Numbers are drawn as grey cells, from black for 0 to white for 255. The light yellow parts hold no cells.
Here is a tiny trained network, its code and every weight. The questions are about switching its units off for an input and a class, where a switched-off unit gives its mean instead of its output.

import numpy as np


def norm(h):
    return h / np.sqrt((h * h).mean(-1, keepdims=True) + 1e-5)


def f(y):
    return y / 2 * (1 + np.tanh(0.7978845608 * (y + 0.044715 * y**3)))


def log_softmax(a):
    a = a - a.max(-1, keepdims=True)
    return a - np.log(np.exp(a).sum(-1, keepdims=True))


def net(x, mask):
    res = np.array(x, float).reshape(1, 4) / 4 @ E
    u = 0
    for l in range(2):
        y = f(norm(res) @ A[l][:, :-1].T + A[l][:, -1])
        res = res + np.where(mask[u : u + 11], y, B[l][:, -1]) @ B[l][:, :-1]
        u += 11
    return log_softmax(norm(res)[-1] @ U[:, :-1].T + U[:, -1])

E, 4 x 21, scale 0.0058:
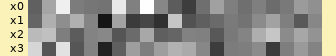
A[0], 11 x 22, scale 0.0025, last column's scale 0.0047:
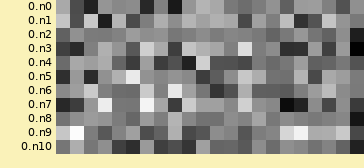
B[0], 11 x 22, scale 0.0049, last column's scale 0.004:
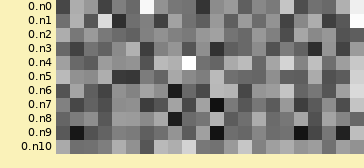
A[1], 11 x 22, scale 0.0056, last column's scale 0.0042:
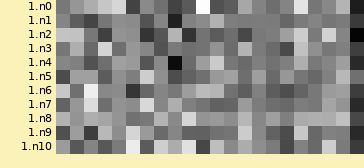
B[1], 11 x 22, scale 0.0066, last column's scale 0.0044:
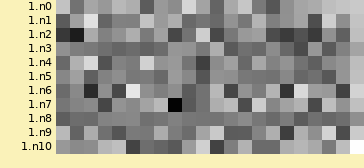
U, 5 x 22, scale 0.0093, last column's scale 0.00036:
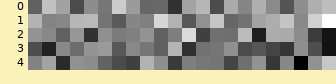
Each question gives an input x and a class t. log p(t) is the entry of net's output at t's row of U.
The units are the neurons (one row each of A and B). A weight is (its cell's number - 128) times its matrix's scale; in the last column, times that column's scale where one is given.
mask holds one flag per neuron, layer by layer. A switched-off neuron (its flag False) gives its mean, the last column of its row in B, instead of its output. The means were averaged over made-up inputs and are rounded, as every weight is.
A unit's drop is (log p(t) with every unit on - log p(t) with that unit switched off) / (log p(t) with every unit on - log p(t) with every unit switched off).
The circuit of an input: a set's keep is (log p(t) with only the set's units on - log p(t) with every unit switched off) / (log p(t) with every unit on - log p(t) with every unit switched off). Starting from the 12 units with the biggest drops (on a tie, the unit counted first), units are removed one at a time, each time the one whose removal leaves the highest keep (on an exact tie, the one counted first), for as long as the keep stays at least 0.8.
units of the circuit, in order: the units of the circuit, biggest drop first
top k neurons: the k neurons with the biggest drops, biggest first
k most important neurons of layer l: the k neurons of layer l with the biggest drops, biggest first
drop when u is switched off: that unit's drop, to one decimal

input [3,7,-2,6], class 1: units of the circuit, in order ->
[1.n0]
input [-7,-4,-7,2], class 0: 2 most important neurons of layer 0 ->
[0.n0; 0.n9]
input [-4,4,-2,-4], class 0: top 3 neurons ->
[0.n1; 0.n0; 1.n10]
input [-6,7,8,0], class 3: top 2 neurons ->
[1.n2; 0.n9]
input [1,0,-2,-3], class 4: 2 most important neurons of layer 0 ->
[0.n5; 0.n7]
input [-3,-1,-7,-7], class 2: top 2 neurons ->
[1.n9; 0.n9]
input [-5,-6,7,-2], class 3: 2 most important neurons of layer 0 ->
[0.n9; 0.n4]
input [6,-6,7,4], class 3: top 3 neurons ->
[1.n2; 0.n0; 0.n4]
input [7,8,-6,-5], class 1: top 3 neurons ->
[1.n0; 0.n0; 0.n4]
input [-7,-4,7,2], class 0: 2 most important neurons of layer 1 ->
[1.n4; 1.n1]
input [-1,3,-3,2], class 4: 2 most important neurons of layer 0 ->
[0.n4; 0.n7]
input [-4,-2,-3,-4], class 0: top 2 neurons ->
[0.n1; 0.n0]
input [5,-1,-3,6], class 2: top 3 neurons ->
[1.n6; 0.n0; 0.n1]
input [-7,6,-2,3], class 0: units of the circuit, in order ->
[1.n4]
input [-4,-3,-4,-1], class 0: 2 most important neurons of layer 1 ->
[1.n1; 1.n2]
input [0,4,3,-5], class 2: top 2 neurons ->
[1.n9; 1.n10]
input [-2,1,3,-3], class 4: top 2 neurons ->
[0.n5; 0.n9]
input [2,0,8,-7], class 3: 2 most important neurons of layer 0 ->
[0.n9; 0.n1]
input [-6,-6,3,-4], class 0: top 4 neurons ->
[1.n4; 0.n4; 1.n1; 0.n0]
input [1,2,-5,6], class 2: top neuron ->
[1.n6]
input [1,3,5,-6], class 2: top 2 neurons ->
[1.n9; 0.n7]
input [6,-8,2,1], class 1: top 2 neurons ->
[1.n10; 0.n0]
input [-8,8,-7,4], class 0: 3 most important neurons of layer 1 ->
[1.n4; 1.n1; 1.n10]
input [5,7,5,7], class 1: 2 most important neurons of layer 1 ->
[1.n0; 1.n9]
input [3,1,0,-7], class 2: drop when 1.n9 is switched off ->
0.2
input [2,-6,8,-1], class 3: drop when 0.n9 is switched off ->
0.2
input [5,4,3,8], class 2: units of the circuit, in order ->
[1.n6]
